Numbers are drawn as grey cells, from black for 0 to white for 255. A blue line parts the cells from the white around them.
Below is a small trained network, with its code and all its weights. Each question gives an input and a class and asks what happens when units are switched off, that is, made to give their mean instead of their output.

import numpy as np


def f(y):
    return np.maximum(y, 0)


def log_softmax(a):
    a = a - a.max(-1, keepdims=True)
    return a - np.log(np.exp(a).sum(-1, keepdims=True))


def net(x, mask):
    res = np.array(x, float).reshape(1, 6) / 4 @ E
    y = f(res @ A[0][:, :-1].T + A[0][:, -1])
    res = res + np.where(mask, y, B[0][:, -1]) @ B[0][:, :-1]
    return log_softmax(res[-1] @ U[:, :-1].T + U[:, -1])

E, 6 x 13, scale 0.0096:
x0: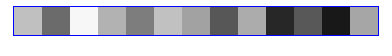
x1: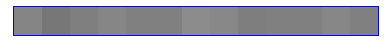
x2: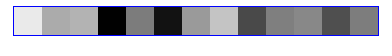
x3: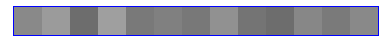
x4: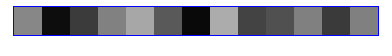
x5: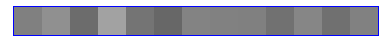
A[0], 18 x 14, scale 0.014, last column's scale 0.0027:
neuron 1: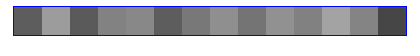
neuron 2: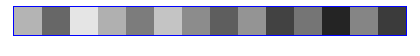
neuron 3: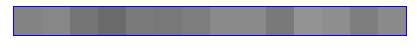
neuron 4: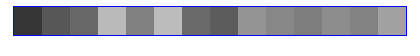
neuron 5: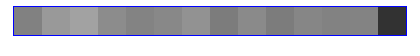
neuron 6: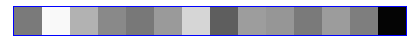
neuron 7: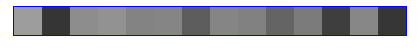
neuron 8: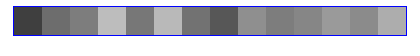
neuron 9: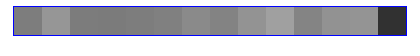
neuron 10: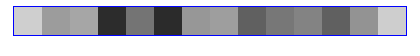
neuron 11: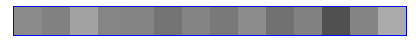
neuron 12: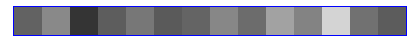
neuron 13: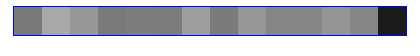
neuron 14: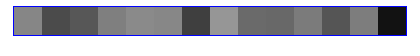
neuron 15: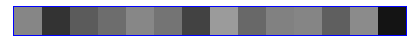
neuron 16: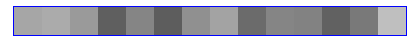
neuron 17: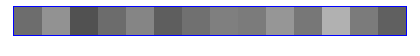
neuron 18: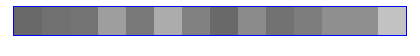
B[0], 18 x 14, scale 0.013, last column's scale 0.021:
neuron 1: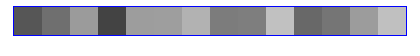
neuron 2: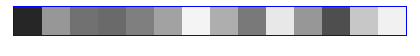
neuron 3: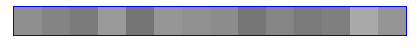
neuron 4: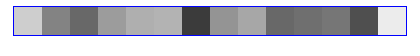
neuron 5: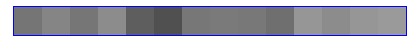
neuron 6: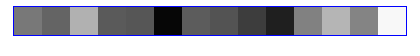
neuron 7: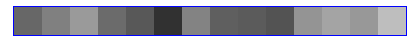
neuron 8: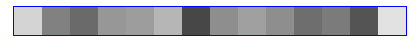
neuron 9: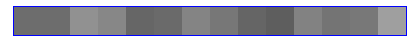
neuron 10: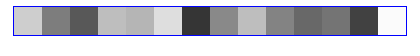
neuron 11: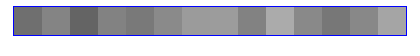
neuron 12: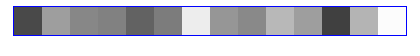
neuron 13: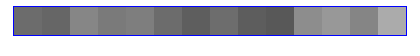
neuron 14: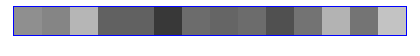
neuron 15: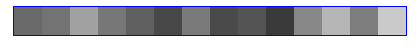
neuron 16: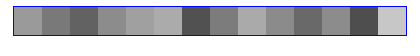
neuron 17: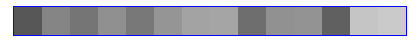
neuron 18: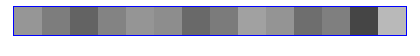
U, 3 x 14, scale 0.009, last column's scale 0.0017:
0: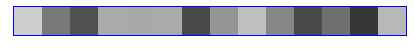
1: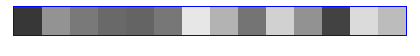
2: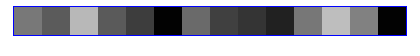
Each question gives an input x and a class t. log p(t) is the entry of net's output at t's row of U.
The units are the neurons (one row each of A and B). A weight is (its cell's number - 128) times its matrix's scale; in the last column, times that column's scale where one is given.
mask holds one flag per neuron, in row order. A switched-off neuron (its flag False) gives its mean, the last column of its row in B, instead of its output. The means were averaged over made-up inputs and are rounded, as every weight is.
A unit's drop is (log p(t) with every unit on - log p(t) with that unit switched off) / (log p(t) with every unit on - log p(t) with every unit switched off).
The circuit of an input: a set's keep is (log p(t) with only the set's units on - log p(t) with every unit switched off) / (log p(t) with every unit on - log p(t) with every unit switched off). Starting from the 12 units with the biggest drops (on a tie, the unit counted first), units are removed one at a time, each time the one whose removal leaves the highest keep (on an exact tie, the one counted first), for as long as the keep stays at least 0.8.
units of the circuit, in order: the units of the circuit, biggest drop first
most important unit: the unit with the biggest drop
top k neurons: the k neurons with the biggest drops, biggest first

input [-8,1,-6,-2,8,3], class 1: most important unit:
neuron 12
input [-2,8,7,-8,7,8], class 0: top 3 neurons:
(neuron 10; neuron 6; neuron 16)
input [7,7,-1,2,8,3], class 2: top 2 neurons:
(neuron 7; neuron 14)
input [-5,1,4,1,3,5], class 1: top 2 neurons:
(neuron 12; neuron 4)
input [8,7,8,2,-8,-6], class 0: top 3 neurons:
(neuron 10; neuron 16; neuron 12)
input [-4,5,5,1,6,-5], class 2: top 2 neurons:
(neuron 15; neuron 14)
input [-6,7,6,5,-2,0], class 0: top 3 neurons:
(neuron 10; neuron 2; neuron 16)
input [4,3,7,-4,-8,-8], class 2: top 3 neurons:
(neuron 6; neuron 4; neuron 8)
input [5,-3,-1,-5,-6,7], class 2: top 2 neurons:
(neuron 6; neuron 12)
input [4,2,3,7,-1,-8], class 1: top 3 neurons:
(neuron 2; neuron 4; neuron 8)
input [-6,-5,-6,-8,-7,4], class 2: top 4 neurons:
(neuron 6; neuron 10; neuron 2; neuron 16)
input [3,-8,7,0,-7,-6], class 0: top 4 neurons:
(neuron 10; neuron 16; neuron 15; neuron 7)
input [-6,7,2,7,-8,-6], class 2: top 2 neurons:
(neuron 6; neuron 2)
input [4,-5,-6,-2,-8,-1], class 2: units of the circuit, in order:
(neuron 6)
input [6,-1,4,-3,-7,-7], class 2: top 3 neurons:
(neuron 6; neuron 12; neuron 13)
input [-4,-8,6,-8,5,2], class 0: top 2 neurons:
(neuron 10; neuron 6)
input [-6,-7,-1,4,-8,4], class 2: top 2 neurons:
(neuron 6; neuron 2)
